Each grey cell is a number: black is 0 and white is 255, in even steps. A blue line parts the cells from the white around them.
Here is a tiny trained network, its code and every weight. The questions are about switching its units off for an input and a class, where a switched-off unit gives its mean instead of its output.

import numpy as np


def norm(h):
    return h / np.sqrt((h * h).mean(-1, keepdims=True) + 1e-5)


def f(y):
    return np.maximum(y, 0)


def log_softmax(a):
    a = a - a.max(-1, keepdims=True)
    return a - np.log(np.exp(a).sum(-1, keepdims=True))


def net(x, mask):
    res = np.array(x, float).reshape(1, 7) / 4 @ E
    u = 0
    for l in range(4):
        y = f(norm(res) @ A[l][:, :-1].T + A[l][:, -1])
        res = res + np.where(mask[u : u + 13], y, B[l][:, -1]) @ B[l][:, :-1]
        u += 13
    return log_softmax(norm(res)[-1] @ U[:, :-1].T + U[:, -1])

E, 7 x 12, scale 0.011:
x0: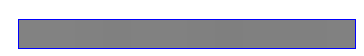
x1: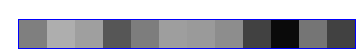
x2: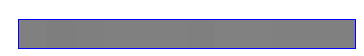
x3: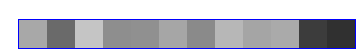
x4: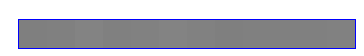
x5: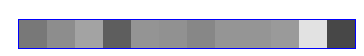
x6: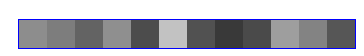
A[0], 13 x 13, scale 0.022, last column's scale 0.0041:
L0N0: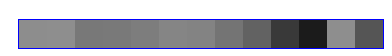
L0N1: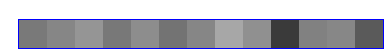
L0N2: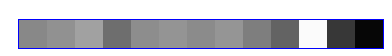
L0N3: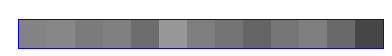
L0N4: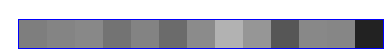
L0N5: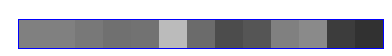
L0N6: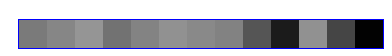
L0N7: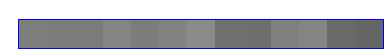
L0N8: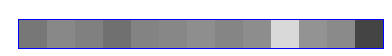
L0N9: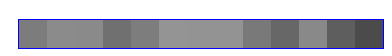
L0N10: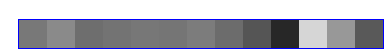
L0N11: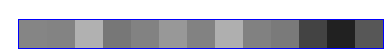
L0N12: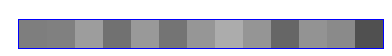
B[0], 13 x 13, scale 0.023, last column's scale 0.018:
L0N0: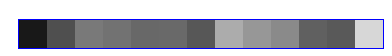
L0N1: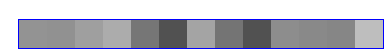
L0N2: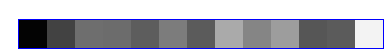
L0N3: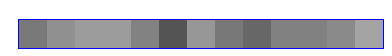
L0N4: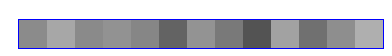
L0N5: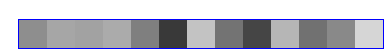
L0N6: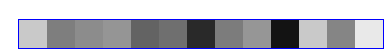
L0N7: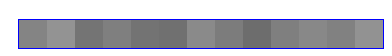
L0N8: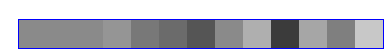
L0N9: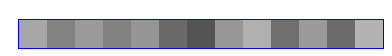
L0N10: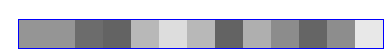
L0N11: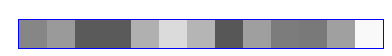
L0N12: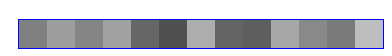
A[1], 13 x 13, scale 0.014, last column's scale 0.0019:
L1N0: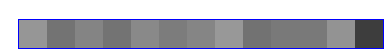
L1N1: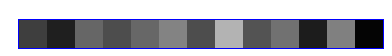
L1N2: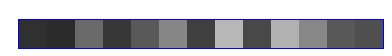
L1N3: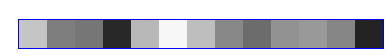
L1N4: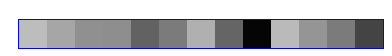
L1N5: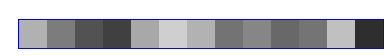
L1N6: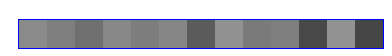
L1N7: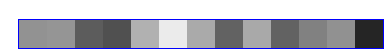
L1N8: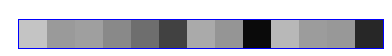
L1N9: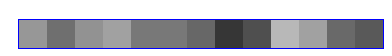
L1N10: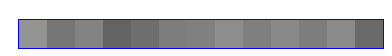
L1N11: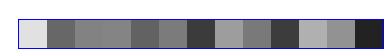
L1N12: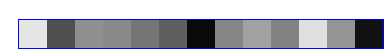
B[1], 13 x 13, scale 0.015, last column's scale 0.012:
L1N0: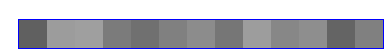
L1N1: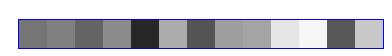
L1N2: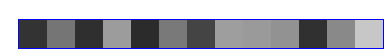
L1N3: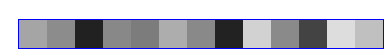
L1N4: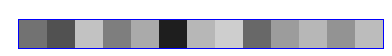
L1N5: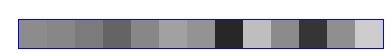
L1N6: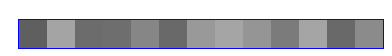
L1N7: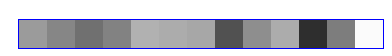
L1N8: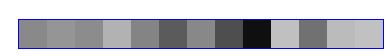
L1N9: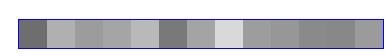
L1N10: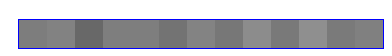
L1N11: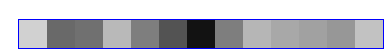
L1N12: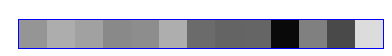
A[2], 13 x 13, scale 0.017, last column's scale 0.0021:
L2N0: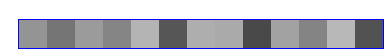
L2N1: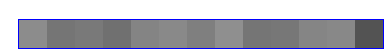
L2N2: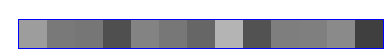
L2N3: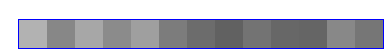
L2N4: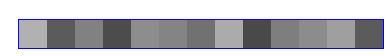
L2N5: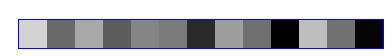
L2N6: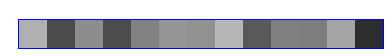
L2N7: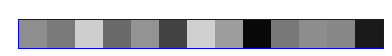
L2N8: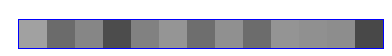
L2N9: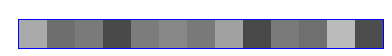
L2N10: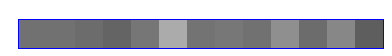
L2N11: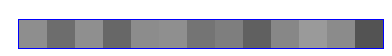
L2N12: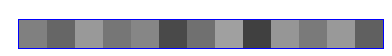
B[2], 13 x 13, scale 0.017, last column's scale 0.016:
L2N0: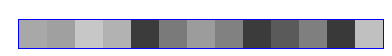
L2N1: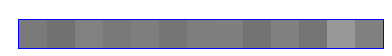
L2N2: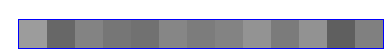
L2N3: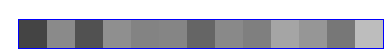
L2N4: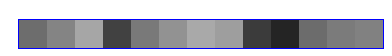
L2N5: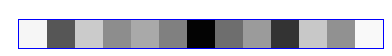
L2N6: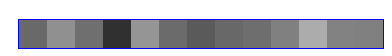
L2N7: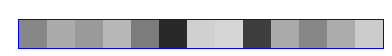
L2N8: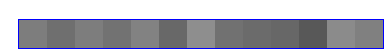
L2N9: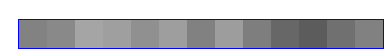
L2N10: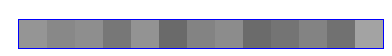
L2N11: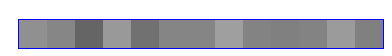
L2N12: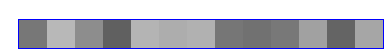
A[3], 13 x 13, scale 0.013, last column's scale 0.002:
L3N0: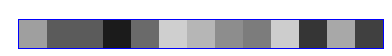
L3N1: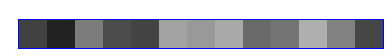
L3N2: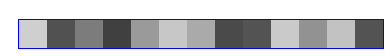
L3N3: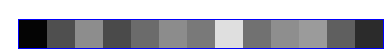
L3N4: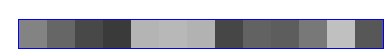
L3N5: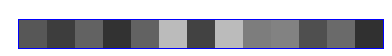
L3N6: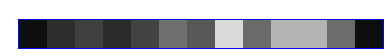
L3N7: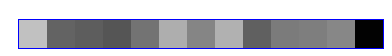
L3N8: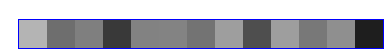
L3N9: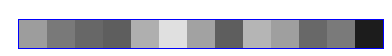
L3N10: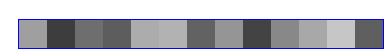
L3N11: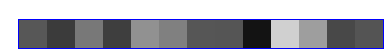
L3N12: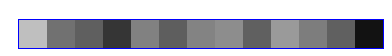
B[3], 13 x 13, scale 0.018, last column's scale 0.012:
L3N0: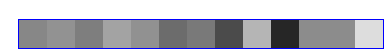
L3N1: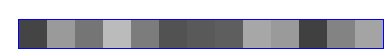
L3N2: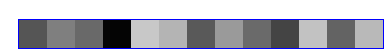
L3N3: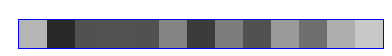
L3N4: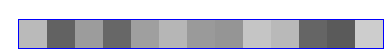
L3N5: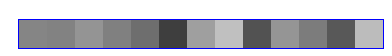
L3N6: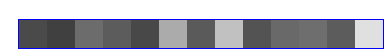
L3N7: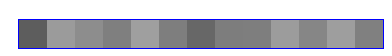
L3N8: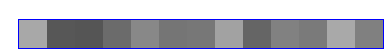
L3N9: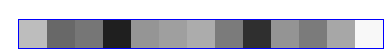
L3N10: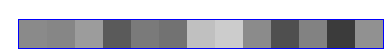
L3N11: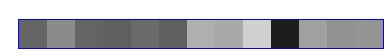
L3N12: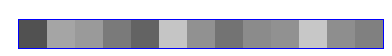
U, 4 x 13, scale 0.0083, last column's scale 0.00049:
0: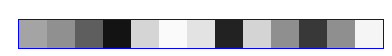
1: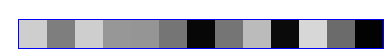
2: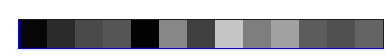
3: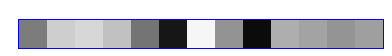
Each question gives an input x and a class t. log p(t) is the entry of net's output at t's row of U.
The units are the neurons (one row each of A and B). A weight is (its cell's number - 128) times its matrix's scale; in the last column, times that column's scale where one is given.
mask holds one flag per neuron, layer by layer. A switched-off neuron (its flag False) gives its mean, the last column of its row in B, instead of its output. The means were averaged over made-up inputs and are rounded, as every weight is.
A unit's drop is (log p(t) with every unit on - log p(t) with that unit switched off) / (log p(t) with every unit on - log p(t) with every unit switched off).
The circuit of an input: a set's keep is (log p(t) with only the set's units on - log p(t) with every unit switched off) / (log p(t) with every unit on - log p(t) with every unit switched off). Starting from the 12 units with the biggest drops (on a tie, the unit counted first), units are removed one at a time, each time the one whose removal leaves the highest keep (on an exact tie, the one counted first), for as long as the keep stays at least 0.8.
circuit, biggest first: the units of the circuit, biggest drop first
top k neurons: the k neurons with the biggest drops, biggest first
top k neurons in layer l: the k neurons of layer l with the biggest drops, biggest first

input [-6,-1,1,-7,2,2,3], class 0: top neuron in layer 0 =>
[L0N10]
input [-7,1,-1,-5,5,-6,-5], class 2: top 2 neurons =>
[L0N0, L0N11]
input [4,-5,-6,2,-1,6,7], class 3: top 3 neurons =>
[L0N5, L0N0, L0N6]
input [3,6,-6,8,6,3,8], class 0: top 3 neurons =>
[L0N11, L0N1, L0N12]
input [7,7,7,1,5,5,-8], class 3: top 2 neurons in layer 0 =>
[L0N1, L0N12]
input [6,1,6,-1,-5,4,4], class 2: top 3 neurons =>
[L0N2, L0N1, L0N12]
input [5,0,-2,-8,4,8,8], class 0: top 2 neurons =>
[L0N10, L0N0]
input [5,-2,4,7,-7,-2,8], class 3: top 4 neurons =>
[L0N5, L0N10, L1N4, L0N3]
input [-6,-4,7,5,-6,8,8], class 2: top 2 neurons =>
[L0N2, L0N1]
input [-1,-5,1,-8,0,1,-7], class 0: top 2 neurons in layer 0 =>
[L0N10, L0N5]
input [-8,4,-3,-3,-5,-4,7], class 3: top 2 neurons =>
[L0N5, L0N2]
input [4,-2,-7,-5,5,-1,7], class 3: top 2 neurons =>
[L0N5, L0N11]
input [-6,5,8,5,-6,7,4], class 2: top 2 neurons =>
[L0N2, L0N10]
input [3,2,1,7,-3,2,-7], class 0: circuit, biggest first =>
[L0N11]
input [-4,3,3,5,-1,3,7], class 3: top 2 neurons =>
[L0N5, L0N10]
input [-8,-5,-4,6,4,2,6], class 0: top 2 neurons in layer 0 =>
[L0N11, L0N1]
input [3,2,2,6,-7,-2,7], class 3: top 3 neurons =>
[L0N5, L0N10, L0N3]
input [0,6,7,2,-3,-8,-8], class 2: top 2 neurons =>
[L0N0, L0N5]
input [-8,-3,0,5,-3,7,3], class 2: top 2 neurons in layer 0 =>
[L0N2, L0N10]
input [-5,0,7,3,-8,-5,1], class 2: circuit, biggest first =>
[L0N0]
